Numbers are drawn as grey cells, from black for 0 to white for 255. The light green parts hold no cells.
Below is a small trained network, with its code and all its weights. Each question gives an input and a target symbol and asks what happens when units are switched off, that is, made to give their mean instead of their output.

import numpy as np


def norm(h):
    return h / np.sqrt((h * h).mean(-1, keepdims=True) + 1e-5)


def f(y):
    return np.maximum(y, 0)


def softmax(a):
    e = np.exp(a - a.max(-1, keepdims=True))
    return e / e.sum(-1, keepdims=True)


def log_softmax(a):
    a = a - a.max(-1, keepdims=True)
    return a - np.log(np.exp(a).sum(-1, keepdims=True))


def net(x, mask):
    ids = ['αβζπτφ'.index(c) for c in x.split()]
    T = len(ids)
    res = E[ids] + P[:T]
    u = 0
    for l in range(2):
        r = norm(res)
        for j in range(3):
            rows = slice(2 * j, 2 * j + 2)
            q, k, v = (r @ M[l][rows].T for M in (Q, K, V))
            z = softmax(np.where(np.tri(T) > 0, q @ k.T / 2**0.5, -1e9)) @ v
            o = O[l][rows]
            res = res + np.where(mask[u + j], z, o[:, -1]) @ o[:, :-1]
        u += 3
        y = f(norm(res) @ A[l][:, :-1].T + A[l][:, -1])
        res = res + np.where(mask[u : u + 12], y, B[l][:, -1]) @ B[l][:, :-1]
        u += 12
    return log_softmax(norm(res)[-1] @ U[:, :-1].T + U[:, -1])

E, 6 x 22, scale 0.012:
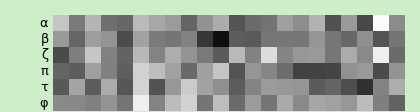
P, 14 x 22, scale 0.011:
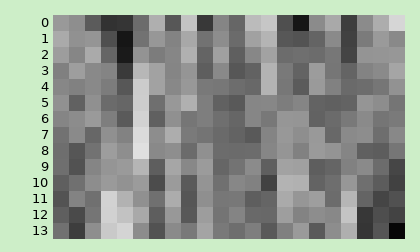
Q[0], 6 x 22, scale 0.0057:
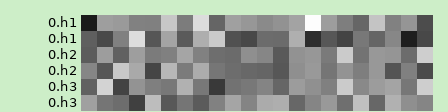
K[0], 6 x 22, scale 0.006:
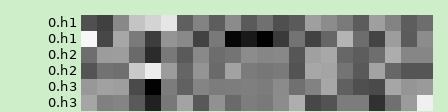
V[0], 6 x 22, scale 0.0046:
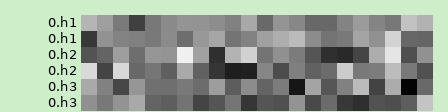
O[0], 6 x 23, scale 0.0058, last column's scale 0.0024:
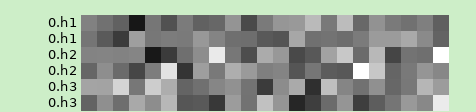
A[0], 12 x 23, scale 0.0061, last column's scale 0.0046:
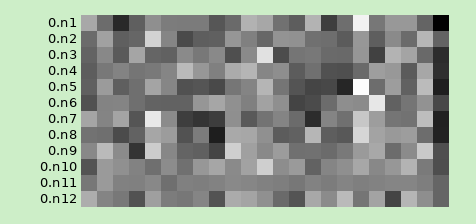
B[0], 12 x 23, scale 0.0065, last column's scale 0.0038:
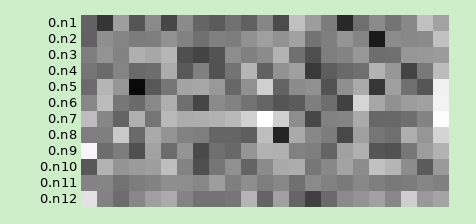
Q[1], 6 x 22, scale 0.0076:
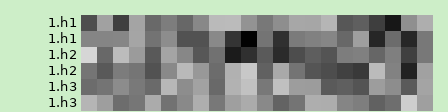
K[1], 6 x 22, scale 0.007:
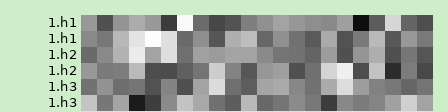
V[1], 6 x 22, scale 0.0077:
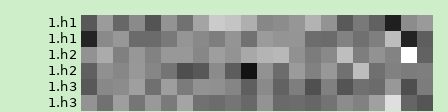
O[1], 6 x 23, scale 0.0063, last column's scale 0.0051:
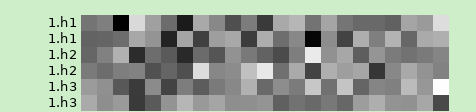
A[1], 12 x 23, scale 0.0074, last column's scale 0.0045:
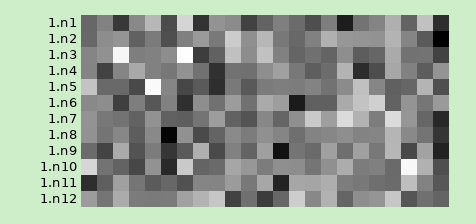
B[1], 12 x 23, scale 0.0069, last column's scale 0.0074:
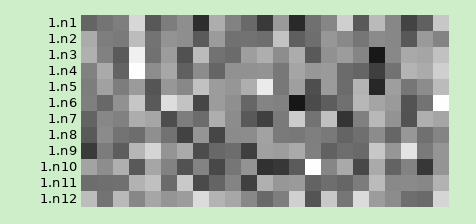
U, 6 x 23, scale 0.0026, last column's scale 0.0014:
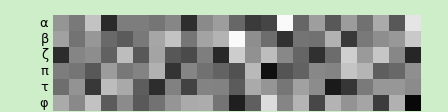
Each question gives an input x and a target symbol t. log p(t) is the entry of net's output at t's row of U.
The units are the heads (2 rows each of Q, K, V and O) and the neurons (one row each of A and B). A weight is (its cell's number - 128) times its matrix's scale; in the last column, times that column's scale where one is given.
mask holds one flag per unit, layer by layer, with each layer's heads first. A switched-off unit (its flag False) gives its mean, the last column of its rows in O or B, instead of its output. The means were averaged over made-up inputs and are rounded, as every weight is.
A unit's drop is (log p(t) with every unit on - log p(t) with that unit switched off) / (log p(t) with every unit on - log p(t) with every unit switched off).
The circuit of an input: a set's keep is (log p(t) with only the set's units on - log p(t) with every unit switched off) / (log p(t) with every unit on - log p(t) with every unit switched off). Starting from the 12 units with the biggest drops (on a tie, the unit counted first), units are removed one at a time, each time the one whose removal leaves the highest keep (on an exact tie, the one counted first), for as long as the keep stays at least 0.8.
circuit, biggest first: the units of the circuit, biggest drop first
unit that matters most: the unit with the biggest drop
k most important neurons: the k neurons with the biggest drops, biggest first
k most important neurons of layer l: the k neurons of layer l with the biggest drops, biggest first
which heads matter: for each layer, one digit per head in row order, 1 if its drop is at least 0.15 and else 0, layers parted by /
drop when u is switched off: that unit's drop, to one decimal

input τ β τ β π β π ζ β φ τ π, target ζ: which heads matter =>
011 / 010
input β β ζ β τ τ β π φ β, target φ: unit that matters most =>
1.n12
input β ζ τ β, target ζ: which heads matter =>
000 / 110
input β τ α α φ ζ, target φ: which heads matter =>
001 / 000
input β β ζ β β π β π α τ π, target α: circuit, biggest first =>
[1.h2 0.h2]
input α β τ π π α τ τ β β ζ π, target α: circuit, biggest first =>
[0.h2 1.h2]
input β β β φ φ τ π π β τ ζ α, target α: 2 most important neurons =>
[1.n10 0.n12]
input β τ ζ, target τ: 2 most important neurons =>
[0.n3 1.n4]
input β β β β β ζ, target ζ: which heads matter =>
011 / 000
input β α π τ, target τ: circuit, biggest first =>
[0.h2 1.h1]
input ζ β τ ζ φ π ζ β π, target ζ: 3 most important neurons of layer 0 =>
[0.n4 0.n10 0.n7]
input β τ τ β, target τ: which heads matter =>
000 / 000
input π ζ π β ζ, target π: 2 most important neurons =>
[1.n6 0.n3]
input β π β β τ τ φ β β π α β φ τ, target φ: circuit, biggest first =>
[0.h3]
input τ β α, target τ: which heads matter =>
101 / 101
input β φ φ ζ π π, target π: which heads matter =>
010 / 000
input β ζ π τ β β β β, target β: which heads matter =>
011 / 000
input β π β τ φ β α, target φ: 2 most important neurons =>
[1.n12 0.n4]
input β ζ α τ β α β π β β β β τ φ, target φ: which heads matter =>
001 / 000
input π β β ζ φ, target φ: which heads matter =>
000 / 000
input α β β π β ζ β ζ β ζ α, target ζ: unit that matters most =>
0.h3
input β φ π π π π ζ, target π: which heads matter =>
000 / 000
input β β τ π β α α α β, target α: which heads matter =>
000 / 100
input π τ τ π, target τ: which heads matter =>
000 / 000
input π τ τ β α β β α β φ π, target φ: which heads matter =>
011 / 000
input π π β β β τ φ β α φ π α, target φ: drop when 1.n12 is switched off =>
0.2
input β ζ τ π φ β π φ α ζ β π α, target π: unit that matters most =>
0.h2
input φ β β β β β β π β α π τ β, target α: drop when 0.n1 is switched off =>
0.0
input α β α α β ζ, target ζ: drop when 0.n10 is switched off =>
0.1
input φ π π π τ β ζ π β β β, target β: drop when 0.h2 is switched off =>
0.3
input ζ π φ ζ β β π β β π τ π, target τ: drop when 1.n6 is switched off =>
0.1
